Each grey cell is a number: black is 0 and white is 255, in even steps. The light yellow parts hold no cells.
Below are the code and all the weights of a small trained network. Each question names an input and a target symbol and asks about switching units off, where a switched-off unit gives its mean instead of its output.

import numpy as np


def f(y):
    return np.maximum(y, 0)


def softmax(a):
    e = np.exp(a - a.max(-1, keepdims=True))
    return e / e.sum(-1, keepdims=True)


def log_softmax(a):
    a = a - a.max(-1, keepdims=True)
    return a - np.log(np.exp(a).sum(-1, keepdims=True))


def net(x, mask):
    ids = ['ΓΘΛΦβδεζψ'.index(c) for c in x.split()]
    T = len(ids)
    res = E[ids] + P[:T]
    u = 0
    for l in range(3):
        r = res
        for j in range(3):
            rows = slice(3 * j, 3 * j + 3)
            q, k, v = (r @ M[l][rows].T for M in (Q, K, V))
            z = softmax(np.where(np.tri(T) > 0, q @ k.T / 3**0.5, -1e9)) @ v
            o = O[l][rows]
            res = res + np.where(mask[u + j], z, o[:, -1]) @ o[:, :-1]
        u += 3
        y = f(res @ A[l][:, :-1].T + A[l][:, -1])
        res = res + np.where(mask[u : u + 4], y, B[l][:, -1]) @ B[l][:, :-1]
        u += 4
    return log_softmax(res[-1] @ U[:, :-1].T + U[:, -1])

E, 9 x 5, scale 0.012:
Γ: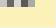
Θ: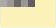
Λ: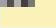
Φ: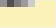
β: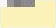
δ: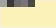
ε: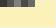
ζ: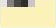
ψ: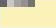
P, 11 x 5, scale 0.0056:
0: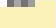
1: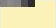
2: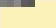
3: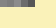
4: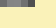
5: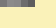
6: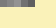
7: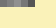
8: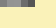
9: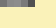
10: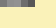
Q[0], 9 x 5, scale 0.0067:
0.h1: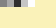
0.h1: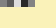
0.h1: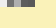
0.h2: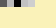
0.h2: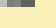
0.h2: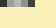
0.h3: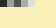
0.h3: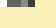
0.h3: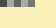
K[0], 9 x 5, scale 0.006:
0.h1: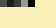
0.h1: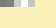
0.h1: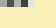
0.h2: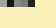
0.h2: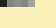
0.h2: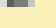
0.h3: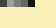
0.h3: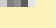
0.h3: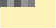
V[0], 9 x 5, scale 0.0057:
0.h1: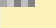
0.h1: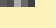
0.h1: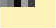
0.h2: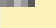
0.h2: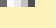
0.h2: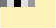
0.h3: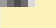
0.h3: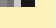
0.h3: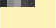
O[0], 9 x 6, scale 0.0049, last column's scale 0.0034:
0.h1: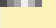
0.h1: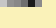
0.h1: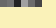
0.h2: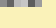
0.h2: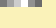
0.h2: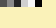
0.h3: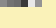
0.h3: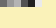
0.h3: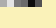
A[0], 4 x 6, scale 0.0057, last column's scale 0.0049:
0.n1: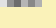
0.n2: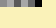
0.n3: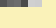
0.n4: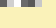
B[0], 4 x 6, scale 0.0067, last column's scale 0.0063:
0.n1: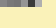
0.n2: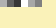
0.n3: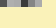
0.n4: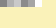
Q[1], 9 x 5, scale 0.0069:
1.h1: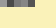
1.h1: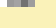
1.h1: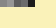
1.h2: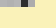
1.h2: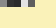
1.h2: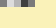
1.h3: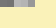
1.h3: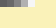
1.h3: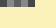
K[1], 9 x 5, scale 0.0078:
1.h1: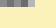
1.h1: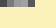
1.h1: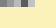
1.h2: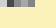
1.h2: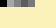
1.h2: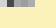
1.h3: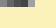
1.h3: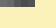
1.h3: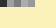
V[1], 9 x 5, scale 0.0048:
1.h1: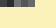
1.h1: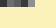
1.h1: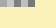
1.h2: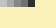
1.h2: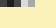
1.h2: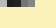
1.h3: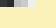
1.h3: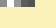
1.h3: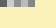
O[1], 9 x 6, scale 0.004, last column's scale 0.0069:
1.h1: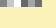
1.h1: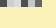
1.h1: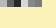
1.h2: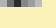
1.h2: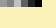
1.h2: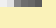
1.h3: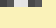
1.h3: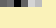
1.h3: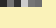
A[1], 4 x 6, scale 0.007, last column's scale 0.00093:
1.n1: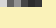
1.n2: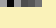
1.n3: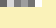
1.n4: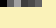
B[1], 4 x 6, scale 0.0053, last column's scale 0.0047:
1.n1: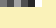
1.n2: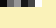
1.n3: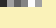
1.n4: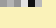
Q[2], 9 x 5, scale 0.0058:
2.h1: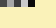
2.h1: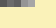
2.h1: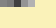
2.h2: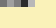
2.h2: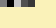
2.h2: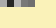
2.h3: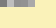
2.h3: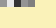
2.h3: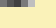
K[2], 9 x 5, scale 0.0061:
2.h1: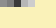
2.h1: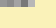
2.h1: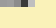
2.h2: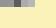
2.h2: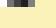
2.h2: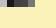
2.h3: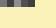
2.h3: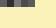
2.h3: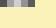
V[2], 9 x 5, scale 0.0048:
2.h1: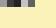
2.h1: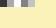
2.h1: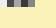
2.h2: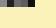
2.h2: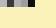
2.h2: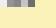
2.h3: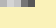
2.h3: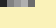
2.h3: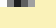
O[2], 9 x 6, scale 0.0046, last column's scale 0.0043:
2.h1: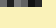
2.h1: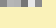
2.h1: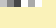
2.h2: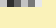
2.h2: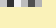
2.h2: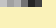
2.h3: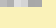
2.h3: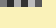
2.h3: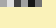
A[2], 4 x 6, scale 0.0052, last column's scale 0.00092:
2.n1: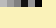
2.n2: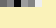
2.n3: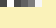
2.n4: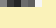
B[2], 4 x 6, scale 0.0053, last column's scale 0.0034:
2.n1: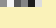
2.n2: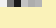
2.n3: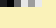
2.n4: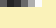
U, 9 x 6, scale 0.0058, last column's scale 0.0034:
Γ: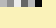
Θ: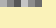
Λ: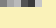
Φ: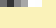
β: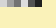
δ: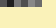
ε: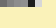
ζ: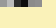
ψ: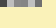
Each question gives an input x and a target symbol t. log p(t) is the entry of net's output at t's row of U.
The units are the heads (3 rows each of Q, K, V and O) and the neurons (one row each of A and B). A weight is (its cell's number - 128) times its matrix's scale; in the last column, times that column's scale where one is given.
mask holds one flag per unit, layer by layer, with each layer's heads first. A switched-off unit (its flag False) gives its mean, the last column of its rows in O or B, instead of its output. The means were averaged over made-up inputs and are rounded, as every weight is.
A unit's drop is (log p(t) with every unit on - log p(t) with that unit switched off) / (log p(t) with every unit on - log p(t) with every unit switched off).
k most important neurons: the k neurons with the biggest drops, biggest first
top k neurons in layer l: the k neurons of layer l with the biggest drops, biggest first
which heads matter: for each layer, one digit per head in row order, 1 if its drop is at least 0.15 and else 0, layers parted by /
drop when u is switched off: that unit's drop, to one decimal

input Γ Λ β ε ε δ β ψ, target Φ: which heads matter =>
000 / 010 / 000
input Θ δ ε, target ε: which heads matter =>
000 / 000 / 100
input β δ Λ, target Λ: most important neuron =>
1.n2
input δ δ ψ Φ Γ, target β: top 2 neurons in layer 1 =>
1.n1; 1.n3
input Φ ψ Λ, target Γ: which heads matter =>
001 / 011 / 101
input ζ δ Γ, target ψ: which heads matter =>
111 / 100 / 110
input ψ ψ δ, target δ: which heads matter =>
000 / 110 / 101
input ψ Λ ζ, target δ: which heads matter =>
110 / 111 / 101
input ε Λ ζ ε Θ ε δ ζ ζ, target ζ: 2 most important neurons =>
2.n1; 0.n4
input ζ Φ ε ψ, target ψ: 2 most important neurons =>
1.n3; 0.n3
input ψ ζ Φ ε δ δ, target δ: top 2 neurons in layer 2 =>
2.n4; 2.n1
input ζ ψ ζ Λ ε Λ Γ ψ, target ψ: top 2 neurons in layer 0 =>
0.n4; 0.n3
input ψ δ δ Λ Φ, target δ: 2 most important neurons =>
0.n4; 2.n4
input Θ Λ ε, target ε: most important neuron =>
1.n4
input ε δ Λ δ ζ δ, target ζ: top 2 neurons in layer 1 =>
1.n2; 1.n4
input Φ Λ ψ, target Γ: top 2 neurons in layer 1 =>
1.n4; 1.n2
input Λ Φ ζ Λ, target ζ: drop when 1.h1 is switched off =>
-0.1
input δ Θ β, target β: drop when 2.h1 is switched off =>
0.1
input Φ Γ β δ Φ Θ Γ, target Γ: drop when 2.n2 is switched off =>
0.0
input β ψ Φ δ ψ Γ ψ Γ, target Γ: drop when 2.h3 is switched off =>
0.2
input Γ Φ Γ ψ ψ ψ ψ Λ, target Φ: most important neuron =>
0.n4
